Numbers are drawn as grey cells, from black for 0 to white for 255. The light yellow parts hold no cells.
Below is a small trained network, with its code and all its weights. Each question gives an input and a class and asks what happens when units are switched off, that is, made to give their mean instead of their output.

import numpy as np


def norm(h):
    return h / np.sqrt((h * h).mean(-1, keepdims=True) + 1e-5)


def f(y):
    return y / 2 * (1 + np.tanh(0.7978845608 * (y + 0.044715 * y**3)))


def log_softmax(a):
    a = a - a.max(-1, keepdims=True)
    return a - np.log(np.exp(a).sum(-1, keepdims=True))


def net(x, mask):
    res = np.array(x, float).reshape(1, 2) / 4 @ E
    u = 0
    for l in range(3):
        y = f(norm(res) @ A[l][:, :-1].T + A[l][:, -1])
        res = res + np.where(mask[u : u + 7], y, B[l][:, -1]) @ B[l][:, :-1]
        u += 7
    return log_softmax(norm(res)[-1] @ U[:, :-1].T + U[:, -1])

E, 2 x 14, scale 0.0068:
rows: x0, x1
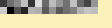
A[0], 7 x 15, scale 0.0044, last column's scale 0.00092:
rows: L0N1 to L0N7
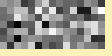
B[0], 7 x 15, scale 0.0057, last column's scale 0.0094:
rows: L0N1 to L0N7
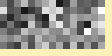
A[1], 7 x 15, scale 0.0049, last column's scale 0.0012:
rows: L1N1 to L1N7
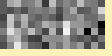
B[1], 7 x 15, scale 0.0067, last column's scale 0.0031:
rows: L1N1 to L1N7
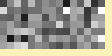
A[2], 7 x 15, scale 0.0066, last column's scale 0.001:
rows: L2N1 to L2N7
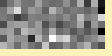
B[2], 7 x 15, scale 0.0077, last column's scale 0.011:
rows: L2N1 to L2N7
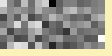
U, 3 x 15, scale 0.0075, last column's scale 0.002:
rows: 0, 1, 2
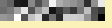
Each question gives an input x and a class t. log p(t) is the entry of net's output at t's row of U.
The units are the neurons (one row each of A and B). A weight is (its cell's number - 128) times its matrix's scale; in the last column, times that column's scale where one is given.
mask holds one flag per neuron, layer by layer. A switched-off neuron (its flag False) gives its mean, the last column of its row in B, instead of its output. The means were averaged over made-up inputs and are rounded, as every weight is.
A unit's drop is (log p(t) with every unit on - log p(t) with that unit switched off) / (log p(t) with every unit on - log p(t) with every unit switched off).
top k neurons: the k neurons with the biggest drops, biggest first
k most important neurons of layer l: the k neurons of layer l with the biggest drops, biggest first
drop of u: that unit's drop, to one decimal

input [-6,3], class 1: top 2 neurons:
[L0N4; L2N7]
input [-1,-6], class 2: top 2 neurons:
[L0N2; L0N7]
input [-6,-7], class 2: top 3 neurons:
[L0N2; L0N5; L1N3]
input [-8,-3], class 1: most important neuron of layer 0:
[L0N4]
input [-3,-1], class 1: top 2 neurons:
[L0N4; L0N7]
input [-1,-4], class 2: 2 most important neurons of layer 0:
[L0N2; L0N7]
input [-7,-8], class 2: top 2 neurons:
[L0N2; L0N5]
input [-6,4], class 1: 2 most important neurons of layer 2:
[L2N7; L2N6]
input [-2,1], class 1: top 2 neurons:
[L0N4; L0N2]
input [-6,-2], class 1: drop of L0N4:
0.2
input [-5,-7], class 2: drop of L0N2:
1.1
